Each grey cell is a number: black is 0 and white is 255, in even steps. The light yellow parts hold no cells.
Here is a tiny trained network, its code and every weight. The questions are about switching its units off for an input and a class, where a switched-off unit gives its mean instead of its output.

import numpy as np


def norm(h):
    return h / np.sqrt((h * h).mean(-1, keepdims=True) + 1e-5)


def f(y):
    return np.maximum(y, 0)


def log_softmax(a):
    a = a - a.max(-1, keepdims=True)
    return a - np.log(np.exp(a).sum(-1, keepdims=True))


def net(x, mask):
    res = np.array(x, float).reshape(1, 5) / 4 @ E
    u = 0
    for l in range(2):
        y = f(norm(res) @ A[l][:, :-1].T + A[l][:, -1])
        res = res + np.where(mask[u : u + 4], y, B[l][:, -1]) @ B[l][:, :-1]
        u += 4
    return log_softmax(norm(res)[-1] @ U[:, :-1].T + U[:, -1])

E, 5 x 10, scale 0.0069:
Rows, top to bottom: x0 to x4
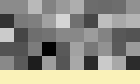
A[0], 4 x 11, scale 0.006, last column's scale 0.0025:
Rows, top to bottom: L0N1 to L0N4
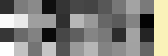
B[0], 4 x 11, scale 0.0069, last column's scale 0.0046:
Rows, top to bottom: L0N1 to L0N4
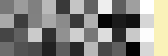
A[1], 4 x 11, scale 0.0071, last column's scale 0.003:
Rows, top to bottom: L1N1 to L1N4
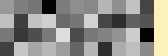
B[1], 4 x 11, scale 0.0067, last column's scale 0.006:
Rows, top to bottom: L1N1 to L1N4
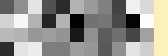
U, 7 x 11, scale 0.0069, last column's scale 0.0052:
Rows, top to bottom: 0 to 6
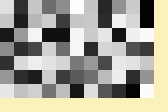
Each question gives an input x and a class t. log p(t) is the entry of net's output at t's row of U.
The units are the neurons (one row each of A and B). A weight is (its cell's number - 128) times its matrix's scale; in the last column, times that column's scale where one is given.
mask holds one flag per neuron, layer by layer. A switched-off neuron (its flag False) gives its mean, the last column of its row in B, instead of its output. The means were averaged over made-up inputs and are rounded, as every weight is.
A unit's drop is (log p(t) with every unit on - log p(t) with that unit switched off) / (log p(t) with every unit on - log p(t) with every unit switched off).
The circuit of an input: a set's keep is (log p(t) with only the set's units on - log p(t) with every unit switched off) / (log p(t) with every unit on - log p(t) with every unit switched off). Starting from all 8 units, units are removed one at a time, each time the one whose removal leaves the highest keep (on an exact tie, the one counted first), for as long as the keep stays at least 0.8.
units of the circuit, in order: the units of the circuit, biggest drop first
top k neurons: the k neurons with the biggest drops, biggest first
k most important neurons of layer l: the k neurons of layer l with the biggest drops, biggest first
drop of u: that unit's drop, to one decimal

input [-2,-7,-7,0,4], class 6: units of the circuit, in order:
[L0N2]
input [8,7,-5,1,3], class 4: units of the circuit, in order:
[L0N3, L1N1]
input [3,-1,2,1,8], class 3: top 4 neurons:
[L1N2, L0N4, L0N2, L1N3]
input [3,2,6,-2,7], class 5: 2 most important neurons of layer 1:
[L1N1, L1N4]
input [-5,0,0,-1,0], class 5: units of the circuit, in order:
[L0N3, L0N2, L1N2, L1N1]
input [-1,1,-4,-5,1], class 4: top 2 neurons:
[L0N2, L1N2]
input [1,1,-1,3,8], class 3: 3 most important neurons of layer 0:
[L0N3, L0N4, L0N2]
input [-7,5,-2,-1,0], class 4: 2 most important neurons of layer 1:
[L1N2, L1N4]
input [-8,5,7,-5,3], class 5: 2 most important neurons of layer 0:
[L0N2, L0N3]
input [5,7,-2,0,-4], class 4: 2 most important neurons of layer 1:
[L1N1, L1N3]
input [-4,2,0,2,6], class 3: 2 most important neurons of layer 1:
[L1N2, L1N3]
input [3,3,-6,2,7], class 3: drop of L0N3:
0.3
